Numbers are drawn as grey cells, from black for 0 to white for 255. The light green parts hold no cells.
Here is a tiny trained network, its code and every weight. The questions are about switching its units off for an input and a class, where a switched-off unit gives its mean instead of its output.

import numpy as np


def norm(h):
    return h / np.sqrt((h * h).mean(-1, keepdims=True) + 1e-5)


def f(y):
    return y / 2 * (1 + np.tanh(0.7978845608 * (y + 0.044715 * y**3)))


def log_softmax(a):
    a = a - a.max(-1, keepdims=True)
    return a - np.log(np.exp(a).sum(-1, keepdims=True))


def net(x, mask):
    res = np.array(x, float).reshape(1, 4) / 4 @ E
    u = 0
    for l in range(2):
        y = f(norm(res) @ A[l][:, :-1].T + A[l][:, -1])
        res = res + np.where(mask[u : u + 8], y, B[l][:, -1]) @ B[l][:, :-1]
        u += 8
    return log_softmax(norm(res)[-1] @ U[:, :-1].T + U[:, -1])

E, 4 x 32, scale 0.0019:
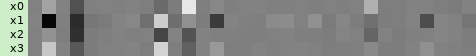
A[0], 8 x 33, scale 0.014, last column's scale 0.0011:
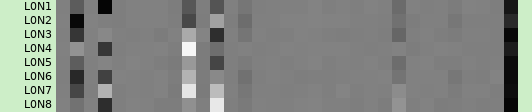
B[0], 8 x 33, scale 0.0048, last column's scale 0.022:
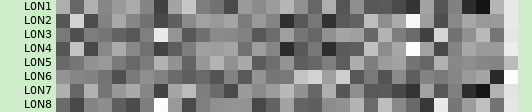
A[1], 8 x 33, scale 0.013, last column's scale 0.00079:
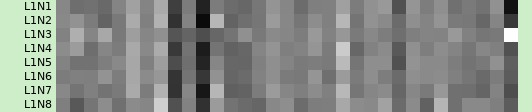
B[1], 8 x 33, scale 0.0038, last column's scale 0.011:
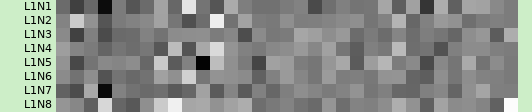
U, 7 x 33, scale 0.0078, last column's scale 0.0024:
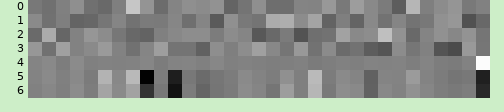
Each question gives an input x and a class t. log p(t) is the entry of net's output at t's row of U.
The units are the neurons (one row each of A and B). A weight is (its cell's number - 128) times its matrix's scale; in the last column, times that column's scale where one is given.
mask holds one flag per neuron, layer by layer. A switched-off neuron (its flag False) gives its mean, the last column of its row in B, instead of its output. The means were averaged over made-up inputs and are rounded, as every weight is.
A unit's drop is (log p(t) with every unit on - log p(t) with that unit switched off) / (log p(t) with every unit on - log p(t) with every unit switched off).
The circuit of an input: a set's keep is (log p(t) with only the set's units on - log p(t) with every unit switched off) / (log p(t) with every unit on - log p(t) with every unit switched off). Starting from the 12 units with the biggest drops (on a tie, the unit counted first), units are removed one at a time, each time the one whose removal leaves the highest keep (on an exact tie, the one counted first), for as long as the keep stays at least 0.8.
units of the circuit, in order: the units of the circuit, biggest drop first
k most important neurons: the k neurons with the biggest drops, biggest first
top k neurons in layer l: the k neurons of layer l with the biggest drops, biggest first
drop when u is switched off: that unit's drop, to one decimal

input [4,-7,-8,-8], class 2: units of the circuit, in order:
L0N8
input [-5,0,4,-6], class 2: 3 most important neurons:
L0N2, L0N8, L0N7
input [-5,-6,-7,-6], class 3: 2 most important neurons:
L0N4, L0N2
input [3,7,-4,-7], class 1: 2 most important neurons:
L0N6, L0N4
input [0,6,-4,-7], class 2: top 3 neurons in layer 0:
L0N2, L0N1, L0N7
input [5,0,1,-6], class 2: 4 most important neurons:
L0N2, L0N3, L0N5, L0N6
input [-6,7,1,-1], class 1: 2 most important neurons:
L0N6, L0N8
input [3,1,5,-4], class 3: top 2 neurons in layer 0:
L0N1, L0N4
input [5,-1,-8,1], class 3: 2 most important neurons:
L0N7, L0N3
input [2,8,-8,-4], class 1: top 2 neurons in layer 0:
L0N6, L0N1
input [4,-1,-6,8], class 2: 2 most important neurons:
L0N4, L0N1
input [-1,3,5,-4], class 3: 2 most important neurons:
L0N1, L0N4
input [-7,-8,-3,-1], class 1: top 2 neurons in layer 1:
L1N3, L1N8
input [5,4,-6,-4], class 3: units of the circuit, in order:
L0N7
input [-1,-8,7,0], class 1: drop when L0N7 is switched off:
1.0
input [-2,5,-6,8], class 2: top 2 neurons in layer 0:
L0N4, L0N1
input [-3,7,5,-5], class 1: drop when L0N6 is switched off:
1.3
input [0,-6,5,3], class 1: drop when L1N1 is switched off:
0.0
